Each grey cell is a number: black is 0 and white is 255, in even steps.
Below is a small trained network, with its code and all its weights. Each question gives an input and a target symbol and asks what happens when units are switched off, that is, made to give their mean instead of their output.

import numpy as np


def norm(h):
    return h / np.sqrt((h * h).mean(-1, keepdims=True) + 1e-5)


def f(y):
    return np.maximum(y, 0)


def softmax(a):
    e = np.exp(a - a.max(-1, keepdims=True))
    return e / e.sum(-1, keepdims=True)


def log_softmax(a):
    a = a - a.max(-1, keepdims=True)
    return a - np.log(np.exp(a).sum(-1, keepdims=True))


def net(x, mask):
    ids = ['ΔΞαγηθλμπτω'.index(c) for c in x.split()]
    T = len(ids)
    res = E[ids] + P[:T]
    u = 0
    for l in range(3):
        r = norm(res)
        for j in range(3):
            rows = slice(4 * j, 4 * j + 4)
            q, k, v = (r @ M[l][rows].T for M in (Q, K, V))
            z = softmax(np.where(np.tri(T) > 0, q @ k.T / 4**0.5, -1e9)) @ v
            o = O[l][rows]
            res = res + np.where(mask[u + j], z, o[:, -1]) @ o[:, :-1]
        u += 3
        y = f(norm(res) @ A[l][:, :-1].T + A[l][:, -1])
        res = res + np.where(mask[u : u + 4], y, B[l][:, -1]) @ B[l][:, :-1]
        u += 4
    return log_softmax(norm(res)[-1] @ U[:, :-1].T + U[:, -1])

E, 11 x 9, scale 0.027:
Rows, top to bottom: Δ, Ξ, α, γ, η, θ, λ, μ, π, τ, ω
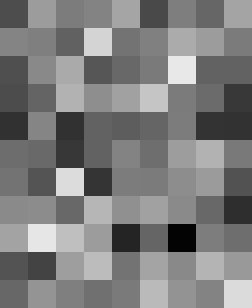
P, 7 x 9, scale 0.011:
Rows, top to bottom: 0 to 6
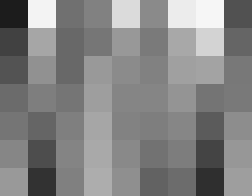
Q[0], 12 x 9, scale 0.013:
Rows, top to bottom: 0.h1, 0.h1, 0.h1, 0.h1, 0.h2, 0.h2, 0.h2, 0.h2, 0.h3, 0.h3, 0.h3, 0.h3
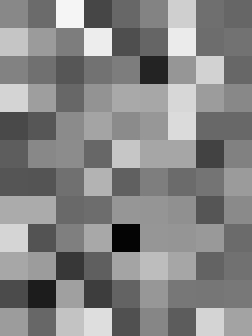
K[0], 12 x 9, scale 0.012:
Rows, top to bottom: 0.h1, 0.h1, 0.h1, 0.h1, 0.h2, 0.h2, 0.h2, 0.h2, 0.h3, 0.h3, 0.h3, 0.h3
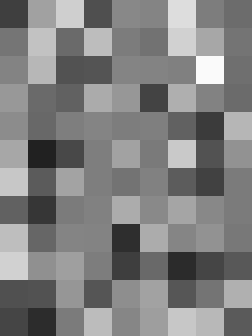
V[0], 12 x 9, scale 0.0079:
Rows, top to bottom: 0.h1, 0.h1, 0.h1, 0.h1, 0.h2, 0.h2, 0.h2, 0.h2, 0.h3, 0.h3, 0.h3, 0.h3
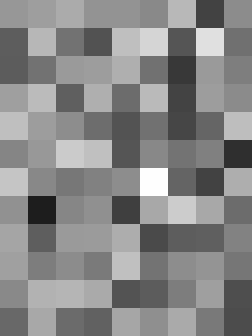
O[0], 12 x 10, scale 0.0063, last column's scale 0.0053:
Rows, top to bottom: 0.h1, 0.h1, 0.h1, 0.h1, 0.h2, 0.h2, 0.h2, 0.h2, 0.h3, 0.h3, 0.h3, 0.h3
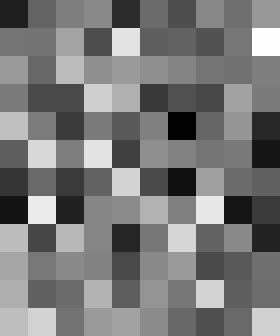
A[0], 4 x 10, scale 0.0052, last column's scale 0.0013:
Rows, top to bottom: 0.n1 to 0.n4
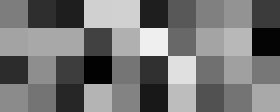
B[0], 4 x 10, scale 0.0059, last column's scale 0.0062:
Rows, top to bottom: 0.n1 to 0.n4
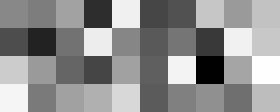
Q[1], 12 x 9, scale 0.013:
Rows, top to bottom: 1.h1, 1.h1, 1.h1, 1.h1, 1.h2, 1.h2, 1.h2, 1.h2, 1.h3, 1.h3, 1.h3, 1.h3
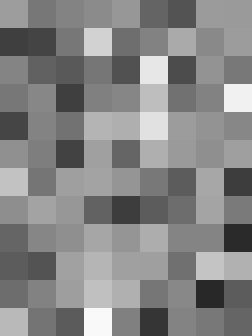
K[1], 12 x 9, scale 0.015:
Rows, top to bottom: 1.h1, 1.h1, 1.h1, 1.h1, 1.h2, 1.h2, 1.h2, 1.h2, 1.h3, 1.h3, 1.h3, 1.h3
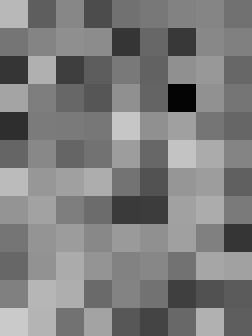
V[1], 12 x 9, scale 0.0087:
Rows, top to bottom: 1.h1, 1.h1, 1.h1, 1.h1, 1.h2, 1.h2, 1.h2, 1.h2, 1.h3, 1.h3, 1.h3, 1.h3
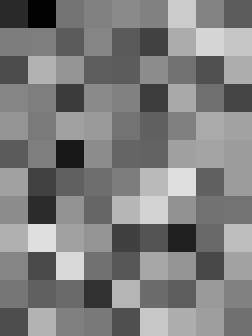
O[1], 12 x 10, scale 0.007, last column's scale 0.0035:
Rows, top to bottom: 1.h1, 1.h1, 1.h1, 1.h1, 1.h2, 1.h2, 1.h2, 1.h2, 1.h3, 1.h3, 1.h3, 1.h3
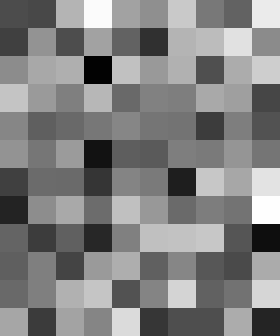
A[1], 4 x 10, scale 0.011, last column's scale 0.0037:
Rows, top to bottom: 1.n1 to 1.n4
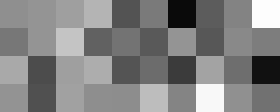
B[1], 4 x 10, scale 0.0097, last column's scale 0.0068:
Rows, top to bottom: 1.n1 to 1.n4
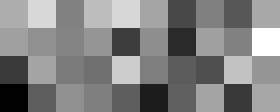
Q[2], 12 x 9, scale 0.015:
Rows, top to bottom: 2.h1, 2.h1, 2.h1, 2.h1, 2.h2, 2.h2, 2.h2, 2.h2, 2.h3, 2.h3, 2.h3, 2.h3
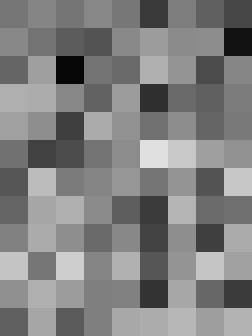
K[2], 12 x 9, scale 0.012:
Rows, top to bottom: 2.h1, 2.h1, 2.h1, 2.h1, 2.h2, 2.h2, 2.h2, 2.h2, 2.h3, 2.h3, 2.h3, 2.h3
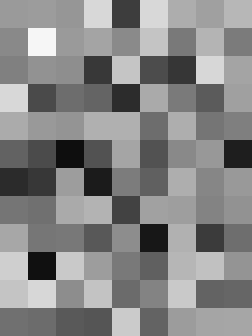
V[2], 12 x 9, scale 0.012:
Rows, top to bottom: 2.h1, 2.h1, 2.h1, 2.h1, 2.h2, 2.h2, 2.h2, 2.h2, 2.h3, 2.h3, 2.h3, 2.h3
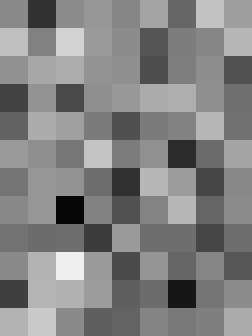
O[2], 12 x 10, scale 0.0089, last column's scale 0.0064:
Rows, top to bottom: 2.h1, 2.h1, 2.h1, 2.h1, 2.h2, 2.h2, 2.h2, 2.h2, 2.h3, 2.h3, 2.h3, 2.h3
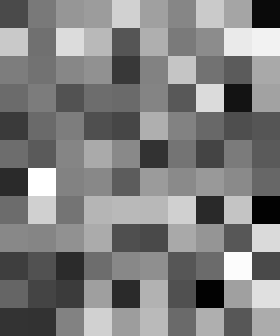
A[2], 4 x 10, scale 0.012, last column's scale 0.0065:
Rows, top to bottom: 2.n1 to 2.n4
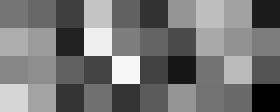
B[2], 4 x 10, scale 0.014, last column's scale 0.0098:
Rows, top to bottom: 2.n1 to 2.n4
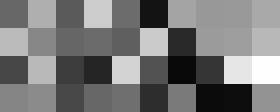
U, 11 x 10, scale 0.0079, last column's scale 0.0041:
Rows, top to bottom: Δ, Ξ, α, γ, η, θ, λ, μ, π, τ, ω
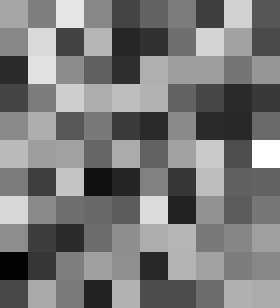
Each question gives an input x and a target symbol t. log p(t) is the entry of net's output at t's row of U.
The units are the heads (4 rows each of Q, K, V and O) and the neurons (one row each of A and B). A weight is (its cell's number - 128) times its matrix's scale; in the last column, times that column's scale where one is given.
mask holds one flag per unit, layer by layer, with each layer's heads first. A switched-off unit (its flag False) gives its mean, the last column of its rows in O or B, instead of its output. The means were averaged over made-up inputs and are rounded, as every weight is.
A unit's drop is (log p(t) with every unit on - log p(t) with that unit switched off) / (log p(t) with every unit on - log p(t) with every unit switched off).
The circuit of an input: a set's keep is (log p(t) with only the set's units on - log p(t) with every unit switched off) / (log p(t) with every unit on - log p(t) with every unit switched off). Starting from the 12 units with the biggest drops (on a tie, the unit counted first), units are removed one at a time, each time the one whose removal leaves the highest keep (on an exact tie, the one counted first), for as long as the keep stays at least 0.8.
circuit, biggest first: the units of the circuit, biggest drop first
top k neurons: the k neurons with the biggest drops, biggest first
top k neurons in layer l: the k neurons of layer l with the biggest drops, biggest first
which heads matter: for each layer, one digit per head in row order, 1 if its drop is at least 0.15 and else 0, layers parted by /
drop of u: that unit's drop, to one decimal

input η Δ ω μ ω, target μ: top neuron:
(0.n3)
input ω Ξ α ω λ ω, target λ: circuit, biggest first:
(2.h2, 2.n3)
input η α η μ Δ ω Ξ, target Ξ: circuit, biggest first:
(2.n1, 0.h1)
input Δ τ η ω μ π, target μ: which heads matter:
000 / 010 / 000
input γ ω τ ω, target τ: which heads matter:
000 / 100 / 000
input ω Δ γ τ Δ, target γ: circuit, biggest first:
(1.h1, 0.h2, 2.n3)
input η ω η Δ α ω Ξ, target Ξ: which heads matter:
100 / 100 / 000
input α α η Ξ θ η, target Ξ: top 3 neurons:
(0.n3, 2.n1, 0.n4)
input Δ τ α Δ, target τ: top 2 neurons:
(2.n3, 2.n2)
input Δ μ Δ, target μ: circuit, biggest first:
(1.h1, 2.n2)
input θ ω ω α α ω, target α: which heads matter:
100 / 000 / 010
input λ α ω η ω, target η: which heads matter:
000 / 000 / 100
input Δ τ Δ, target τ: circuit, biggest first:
(1.h1, 2.n3)
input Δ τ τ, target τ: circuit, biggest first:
(1.h1)
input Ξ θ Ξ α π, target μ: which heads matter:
000 / 011 / 000
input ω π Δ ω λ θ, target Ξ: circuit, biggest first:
(0.h3, 2.n1)
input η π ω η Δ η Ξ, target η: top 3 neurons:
(1.n4, 2.n4, 1.n2)
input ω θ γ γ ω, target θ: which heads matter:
010 / 000 / 001
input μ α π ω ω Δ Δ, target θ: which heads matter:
000 / 001 / 001
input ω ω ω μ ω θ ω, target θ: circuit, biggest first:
(2.h3)
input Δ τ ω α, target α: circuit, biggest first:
(0.h1, 2.h2)
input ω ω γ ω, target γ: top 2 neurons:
(2.n3, 0.n3)
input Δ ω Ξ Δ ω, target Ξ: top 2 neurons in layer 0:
(0.n1, 0.n3)
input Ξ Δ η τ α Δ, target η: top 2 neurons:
(0.n3, 0.n4)
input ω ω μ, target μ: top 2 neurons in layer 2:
(2.n2, 2.n3)
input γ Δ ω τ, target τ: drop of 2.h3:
0.0
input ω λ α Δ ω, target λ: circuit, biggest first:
(2.h2)
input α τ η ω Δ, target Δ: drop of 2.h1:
0.3
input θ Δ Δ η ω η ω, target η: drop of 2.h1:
0.9
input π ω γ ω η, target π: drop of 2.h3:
0.2
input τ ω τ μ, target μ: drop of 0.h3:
0.0
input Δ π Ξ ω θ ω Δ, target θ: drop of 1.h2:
0.1
